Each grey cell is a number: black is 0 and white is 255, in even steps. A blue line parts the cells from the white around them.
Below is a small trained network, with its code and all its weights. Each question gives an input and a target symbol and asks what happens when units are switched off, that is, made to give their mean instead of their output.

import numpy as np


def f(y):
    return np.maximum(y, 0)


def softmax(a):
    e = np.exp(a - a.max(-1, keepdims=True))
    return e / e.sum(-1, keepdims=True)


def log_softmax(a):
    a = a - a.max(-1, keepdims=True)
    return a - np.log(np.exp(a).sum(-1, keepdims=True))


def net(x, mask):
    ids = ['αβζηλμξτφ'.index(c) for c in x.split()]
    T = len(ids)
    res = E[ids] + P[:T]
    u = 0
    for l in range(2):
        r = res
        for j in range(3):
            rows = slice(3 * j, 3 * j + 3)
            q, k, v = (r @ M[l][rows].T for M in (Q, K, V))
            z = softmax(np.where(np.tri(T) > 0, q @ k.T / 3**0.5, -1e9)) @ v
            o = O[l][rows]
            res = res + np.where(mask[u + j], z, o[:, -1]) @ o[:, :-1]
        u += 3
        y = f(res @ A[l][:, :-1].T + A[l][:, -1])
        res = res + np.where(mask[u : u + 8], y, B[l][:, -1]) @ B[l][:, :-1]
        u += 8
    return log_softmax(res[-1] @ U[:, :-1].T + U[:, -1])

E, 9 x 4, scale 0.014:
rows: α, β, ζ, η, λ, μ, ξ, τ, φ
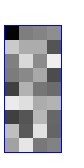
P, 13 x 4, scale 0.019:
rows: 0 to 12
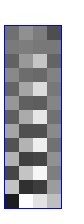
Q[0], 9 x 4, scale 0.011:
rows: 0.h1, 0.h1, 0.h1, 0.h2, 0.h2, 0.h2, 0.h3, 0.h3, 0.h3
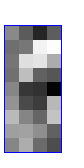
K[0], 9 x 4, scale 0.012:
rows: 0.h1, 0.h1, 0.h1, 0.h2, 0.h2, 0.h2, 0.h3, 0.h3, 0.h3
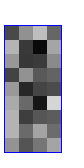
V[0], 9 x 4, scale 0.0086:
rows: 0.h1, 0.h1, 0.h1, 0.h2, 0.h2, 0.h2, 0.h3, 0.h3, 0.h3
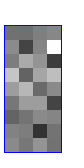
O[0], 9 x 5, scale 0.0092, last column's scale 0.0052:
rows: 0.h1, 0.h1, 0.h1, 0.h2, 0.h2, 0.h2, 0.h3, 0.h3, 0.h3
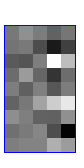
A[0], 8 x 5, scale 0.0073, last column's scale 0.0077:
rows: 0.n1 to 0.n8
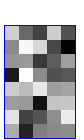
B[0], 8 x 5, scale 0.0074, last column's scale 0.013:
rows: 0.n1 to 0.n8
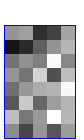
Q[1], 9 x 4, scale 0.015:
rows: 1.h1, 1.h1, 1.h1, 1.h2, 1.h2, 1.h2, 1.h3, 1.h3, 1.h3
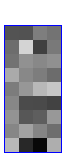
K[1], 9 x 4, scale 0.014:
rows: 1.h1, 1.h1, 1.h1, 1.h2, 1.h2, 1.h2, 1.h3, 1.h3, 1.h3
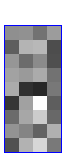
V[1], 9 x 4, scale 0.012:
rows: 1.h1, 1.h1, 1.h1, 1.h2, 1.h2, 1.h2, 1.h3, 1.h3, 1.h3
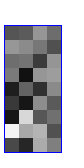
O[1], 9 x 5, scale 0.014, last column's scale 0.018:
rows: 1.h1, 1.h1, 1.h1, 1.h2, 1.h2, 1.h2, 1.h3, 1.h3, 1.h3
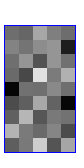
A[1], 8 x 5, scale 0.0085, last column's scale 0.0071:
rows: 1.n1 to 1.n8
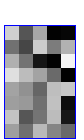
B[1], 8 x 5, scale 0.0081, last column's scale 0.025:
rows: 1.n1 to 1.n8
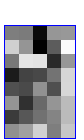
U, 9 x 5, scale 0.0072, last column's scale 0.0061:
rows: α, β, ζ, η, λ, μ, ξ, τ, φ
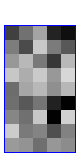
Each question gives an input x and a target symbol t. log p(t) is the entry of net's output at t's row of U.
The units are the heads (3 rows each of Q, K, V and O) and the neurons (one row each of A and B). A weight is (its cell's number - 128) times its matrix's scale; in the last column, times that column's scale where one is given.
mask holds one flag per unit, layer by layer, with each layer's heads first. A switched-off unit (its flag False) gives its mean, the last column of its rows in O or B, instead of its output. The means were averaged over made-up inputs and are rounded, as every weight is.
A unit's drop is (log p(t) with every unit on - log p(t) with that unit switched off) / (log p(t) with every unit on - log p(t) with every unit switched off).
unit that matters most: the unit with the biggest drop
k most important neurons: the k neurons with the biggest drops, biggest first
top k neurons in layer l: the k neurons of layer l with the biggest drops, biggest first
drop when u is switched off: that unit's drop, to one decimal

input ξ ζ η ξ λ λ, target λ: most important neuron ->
[1.n2]
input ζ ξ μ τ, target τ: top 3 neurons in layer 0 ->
[0.n6; 0.n1; 0.n8]
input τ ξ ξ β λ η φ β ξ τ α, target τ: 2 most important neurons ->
[1.n2; 1.n1]
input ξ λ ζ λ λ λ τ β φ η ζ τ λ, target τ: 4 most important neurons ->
[1.n2; 1.n1; 0.n7; 0.n8]
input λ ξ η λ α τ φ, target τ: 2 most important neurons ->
[1.n2; 1.n1]
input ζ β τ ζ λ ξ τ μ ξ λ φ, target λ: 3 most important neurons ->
[0.n5; 1.n2; 0.n6]
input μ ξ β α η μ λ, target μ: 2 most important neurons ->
[1.n4; 1.n5]
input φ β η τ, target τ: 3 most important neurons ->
[1.n2; 1.n1; 0.n6]
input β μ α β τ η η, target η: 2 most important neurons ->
[0.n2; 1.n4]
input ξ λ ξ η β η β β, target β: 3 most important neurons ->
[1.n2; 0.n7; 1.n4]
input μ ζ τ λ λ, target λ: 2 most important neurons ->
[0.n2; 1.n2]
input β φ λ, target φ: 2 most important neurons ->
[0.n2; 0.n6]
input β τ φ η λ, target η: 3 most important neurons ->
[0.n2; 1.n4; 1.n5]
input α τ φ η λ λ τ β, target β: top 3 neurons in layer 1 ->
[1.n2; 1.n4; 1.n7]
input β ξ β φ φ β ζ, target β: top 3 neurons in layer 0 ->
[0.n2; 0.n1; 0.n7]
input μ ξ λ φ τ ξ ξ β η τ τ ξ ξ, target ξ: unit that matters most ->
0.h1
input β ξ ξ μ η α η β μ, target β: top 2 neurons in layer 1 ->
[1.n2; 1.n4]
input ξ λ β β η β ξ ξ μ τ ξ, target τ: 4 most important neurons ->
[1.n2; 1.n1; 0.n7; 0.n8]
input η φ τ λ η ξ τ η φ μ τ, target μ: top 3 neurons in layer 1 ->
[1.n4; 1.n5; 1.n7]
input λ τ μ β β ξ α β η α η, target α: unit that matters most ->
1.h2
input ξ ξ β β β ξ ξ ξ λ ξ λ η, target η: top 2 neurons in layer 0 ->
[0.n7; 0.n2]
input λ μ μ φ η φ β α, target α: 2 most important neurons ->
[0.n5; 0.n4]
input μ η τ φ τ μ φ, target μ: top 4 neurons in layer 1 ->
[1.n4; 1.n5; 1.n7; 1.n6]
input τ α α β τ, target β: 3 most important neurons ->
[1.n2; 0.n2; 1.n4]
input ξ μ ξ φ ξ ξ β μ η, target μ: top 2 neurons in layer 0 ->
[0.n2; 0.n7]
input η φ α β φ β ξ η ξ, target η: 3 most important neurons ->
[0.n2; 1.n4; 1.n5]
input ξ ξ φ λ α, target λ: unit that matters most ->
1.n2
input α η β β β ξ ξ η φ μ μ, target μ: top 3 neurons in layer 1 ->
[1.n4; 1.n5; 1.n7]
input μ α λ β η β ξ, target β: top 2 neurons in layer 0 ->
[0.n2; 0.n1]
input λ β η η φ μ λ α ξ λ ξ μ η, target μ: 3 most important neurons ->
[1.n4; 1.n5; 0.n7]
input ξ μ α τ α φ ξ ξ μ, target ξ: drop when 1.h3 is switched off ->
0.1
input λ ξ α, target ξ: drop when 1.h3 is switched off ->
0.2
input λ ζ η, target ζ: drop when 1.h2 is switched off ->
0.6
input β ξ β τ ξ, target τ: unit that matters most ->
1.n2
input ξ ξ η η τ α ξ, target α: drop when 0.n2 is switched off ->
-0.1
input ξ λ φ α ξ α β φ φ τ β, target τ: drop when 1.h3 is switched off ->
0.5
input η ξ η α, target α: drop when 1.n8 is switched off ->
0.1
